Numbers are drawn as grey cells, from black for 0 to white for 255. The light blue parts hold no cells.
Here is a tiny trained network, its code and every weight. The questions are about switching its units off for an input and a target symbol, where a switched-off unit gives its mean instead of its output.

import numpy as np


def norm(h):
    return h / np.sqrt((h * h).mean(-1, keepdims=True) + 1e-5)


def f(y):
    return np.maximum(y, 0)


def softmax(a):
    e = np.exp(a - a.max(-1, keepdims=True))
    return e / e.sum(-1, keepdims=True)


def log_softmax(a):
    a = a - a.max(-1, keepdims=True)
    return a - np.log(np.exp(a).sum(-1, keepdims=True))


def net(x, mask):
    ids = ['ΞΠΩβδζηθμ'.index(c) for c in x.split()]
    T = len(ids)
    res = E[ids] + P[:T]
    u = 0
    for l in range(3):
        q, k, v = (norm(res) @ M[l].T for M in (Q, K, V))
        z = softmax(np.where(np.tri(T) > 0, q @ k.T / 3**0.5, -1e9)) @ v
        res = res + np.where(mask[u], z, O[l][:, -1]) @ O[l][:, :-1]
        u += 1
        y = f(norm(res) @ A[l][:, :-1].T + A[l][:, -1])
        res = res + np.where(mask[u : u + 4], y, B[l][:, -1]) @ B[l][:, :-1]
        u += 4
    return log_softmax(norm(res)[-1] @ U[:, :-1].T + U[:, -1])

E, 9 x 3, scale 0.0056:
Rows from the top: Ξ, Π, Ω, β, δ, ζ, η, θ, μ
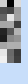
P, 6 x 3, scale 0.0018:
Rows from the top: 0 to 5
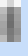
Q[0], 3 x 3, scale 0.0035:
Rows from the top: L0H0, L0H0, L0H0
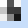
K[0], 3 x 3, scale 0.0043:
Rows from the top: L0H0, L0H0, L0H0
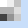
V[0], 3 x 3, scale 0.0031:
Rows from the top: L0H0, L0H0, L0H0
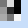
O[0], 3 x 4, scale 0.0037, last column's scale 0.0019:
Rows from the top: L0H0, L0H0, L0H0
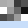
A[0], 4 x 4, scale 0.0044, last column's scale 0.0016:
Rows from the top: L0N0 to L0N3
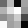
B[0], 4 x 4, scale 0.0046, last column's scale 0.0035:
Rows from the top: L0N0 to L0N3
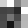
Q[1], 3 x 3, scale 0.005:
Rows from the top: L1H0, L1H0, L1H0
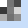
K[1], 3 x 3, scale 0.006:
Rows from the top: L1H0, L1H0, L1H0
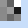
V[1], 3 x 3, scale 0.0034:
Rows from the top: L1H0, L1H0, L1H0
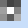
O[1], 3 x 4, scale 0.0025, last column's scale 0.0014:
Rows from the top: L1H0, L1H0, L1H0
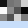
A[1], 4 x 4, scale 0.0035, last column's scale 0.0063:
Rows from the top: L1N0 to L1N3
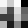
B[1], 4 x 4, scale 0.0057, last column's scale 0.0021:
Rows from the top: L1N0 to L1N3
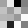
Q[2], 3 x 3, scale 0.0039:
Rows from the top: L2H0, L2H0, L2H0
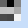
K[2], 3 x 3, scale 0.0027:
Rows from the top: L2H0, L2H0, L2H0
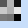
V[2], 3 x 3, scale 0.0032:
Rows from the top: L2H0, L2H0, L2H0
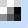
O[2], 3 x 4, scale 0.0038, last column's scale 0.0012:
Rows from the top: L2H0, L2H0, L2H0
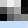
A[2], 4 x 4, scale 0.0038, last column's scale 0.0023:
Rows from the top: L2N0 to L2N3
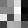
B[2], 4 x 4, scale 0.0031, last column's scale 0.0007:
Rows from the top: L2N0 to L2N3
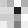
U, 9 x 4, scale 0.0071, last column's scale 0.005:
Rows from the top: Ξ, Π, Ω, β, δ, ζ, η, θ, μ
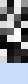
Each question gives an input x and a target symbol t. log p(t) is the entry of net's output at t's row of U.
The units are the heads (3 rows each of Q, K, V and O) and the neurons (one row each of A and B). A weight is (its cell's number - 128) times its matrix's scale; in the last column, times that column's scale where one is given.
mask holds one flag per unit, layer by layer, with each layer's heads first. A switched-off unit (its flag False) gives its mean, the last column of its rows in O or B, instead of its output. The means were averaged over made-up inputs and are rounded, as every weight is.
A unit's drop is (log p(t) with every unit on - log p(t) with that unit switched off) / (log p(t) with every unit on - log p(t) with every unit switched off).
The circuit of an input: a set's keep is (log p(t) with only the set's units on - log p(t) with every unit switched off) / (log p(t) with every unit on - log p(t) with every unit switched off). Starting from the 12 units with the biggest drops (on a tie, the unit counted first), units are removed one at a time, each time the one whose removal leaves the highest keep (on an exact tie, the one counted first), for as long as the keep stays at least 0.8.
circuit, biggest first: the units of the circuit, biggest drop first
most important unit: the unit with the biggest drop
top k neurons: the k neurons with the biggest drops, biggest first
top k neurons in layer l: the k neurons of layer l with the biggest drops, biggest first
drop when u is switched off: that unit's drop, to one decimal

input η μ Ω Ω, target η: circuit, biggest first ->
[L0N1, L0N0]
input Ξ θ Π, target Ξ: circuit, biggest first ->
[L0N1, L0H0, L1N2]
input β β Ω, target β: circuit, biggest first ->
[L0H0]
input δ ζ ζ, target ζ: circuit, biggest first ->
[L0N1, L0N3, L2H0]
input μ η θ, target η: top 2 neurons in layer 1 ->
[L1N2, L1N1]
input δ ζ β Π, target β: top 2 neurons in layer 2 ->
[L2N1, L2N2]
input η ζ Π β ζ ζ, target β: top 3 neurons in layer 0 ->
[L0N1, L0N3, L0N2]
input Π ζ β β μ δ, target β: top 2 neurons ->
[L0N1, L2N1]
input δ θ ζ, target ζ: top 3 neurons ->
[L0N1, L0N2, L0N3]
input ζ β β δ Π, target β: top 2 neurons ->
[L0N1, L2N1]
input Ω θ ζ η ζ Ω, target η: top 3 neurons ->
[L0N1, L1N2, L0N0]
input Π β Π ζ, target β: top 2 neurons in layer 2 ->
[L2N1, L2N3]
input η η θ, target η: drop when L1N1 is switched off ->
0.1
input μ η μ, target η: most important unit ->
L2H0
